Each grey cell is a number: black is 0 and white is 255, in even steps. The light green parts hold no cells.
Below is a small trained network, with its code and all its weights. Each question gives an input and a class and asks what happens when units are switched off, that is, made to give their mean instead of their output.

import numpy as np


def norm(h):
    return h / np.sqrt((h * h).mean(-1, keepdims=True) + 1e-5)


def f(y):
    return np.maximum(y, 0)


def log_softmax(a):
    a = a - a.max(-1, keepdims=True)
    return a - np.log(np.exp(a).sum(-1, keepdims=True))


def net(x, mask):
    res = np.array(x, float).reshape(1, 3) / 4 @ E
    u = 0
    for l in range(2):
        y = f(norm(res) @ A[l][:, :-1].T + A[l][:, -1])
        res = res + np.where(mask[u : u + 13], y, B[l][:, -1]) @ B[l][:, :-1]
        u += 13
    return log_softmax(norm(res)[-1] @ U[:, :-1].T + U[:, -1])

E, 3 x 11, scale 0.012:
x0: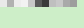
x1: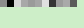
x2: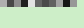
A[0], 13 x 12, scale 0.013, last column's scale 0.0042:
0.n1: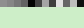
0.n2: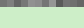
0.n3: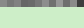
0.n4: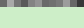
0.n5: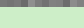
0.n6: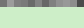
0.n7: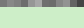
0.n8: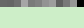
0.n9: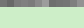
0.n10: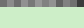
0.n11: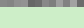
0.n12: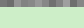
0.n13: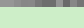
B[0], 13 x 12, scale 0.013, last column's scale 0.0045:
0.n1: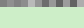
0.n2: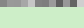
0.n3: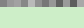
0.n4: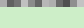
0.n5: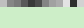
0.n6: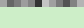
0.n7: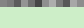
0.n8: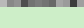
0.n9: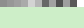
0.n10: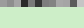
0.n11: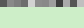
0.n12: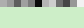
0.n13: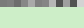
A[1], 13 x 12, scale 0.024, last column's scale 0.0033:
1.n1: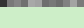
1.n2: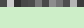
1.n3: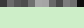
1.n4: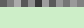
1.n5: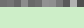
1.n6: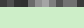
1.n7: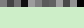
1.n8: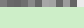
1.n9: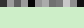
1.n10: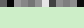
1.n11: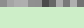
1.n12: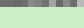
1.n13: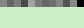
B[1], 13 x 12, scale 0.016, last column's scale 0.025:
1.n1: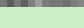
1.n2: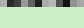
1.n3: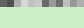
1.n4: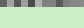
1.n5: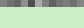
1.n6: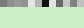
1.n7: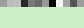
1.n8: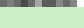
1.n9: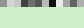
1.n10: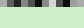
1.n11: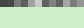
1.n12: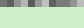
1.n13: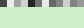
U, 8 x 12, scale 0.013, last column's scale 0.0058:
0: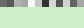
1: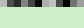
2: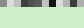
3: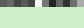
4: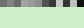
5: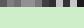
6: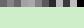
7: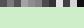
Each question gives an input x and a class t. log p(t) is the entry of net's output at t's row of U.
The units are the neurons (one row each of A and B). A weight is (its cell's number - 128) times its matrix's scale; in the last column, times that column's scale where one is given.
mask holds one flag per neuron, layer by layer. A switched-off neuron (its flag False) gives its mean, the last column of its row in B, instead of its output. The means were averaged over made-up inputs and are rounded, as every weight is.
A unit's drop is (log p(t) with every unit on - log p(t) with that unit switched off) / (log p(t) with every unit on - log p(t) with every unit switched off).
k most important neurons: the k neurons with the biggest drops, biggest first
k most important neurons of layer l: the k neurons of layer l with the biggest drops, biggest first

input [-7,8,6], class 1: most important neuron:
[1.n10]
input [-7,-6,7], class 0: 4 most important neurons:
[1.n6; 1.n3; 1.n9; 0.n10]
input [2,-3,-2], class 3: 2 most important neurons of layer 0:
[0.n6; 0.n12]
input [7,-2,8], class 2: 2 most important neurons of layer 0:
[0.n9; 0.n2]
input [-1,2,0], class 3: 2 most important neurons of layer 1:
[1.n6; 1.n10]
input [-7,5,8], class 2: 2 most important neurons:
[1.n7; 1.n13]
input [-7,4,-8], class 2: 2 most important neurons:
[1.n9; 0.n11]
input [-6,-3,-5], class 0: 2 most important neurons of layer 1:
[1.n6; 1.n3]
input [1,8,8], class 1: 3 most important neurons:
[1.n10; 1.n9; 0.n10]
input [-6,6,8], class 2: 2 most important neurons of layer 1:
[1.n7; 1.n13]
